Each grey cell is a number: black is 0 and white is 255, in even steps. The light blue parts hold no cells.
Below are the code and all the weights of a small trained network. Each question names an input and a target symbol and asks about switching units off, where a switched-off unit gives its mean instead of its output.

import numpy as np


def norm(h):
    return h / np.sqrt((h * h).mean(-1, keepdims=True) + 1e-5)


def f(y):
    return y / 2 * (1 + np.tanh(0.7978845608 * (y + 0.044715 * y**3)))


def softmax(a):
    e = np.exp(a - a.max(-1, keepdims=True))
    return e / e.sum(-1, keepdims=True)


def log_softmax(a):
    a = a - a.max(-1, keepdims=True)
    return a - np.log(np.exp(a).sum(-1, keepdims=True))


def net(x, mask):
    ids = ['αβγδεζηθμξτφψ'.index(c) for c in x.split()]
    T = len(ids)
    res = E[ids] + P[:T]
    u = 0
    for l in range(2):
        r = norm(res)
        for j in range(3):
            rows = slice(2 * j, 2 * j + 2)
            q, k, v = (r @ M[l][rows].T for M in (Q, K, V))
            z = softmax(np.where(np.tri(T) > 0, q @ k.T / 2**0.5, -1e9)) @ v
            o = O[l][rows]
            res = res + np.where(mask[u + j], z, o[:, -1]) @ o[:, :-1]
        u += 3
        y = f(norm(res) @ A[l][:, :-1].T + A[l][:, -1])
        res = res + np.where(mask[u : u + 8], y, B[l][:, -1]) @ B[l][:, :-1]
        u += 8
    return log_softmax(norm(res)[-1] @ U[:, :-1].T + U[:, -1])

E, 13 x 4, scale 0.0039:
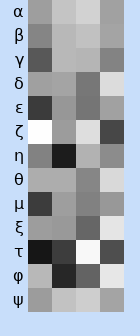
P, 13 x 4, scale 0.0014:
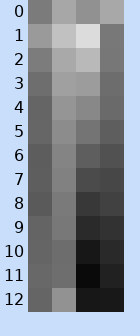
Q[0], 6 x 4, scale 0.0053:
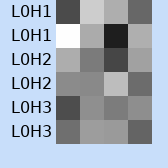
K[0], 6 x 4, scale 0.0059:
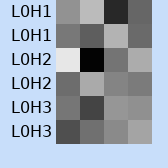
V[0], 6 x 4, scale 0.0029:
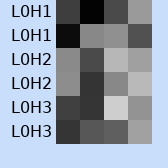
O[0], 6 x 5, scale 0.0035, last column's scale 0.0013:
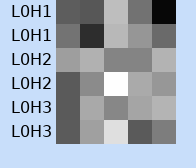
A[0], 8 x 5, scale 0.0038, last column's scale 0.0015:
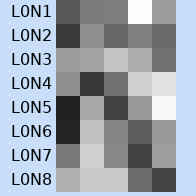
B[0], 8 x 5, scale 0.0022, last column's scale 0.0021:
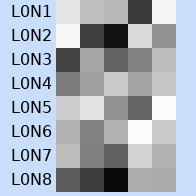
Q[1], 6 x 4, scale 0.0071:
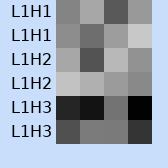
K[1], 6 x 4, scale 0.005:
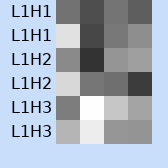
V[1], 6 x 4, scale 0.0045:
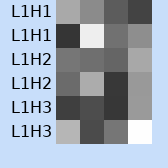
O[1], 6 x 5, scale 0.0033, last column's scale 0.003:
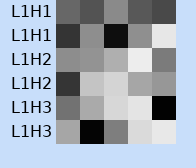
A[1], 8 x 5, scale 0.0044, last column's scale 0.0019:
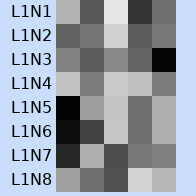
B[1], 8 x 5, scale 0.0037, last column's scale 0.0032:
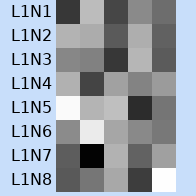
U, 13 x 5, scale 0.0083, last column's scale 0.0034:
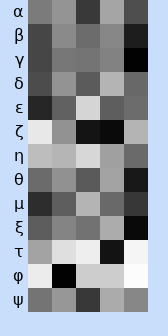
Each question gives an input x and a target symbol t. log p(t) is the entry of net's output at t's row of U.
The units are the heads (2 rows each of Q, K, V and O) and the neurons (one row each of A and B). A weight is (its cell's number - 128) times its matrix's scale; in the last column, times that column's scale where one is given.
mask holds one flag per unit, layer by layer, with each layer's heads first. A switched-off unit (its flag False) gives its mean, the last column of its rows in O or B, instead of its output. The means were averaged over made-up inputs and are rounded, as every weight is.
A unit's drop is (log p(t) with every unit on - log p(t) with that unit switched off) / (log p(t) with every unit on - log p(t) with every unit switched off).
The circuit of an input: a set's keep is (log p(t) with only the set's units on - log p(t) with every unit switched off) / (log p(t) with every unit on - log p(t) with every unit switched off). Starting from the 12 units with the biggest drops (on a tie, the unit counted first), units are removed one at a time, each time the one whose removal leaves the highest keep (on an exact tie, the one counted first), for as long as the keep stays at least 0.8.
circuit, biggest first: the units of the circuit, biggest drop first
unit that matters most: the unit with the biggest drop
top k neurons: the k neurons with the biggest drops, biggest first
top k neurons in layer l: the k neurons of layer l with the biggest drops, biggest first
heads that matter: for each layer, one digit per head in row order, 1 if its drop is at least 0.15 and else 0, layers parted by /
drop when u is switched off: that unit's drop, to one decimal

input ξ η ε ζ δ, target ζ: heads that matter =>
000 / 011
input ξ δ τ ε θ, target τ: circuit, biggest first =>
L1H3; L0N1
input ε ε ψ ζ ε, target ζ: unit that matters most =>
L0N5
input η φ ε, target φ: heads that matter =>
000 / 110
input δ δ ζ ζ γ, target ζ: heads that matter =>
000 / 001
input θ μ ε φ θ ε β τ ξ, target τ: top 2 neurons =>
L0N1; L0N4
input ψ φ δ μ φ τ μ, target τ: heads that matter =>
110 / 001
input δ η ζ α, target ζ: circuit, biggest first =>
L1H2; L1H3; L0N8
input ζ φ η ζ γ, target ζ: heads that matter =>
110 / 111
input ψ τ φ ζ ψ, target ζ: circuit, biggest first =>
L0N4; L1H2; L0N8
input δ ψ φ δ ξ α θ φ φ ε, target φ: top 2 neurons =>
L0N6; L0N5
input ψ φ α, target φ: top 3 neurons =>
L0N5; L1N4; L1N1
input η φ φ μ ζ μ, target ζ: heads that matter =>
010 / 111
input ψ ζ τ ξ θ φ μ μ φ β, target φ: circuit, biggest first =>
L1H3
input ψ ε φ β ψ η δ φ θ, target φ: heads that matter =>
001 / 100
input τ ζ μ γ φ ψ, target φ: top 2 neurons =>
L0N5; L0N7
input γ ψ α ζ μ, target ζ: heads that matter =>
000 / 001
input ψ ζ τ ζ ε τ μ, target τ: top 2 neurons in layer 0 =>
L0N5; L0N1
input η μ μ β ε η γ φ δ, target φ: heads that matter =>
100 / 010
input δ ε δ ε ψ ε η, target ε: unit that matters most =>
L1N6
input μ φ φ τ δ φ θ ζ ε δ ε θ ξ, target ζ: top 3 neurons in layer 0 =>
L0N1; L0N6; L0N8
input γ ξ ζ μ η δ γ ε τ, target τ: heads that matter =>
000 / 000
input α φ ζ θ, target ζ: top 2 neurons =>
L0N6; L0N2
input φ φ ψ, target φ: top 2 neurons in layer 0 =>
L0N5; L0N8
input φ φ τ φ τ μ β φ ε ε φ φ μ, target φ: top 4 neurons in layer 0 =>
L0N6; L0N5; L0N2; L0N3
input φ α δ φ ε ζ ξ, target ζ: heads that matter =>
110 / 001
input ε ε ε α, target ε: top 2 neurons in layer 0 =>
L0N8; L0N2
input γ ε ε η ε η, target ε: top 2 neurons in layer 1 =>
L1N1; L1N6
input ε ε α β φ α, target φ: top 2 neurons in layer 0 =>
L0N5; L0N7
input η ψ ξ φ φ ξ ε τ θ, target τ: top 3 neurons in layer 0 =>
L0N1; L0N4; L0N2
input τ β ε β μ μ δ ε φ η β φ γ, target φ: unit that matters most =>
L0N6
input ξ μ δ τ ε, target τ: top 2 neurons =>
L1N5; L0N5
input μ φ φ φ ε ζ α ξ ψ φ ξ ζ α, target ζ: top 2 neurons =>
L0N4; L0N7
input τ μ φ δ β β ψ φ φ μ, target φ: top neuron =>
L0N6
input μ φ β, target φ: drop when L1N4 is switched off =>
0.2
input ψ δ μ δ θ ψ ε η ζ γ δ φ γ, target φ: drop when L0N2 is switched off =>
0.0
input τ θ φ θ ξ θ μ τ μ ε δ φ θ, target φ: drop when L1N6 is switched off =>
0.1
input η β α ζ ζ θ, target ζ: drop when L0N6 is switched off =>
0.1
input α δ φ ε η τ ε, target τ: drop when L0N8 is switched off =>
0.2
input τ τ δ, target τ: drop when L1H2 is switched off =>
-0.1
